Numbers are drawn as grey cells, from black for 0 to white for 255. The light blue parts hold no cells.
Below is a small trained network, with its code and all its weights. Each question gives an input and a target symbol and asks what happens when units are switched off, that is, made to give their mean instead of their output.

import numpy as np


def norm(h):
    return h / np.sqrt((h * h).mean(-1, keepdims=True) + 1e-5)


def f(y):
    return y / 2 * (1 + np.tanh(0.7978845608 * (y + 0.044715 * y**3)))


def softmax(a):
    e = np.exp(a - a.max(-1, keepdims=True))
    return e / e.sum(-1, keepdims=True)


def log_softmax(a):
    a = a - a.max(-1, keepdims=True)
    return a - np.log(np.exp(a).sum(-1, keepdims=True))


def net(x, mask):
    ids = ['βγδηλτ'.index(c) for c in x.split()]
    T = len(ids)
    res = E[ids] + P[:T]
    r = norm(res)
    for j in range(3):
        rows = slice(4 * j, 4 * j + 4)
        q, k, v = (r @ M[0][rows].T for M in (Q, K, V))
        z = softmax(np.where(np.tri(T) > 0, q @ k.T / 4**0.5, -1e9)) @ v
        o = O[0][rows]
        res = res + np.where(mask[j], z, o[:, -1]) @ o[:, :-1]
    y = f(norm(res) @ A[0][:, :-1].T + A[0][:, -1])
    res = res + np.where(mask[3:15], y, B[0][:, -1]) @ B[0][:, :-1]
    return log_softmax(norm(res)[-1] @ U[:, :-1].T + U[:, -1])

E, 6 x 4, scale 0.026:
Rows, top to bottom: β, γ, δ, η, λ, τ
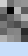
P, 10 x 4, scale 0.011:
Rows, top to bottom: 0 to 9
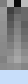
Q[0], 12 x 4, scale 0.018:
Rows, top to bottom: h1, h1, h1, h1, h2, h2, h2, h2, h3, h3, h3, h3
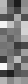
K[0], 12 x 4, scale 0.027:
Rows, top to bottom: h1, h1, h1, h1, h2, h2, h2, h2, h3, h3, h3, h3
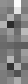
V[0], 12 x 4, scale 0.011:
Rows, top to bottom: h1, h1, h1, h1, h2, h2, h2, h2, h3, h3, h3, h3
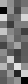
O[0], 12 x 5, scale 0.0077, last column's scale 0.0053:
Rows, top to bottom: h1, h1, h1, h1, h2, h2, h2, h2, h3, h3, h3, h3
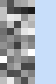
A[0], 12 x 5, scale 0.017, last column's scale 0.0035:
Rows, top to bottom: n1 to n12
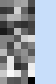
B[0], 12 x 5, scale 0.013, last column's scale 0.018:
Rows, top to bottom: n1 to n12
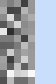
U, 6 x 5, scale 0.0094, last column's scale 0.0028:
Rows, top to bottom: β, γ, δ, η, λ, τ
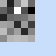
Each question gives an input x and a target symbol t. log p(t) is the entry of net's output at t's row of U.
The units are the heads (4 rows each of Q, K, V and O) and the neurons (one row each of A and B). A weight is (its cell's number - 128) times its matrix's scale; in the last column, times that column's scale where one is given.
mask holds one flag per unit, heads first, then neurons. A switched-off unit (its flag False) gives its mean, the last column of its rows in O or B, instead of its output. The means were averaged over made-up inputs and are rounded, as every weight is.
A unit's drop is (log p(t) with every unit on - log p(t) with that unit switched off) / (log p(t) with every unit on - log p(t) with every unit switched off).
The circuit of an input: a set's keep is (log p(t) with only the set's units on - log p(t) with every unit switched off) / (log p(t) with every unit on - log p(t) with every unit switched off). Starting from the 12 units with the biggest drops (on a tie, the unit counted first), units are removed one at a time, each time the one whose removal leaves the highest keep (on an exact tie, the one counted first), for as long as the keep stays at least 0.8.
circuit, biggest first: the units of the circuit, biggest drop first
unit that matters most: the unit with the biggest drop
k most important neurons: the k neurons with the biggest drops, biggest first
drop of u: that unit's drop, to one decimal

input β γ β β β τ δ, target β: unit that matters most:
h3
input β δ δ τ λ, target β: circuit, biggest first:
[h3 n5]
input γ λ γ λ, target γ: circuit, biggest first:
[h1 n11 n4]
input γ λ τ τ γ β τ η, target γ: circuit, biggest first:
[n6 n11]
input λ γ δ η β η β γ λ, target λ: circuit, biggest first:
[h1 h3 n11]
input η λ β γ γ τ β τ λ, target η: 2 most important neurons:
[n11 n8]
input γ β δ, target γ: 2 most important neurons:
[n4 n11]
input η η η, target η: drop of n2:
-0.1
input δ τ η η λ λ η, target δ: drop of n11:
0.4
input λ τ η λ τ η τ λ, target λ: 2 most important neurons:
[n11 n10]
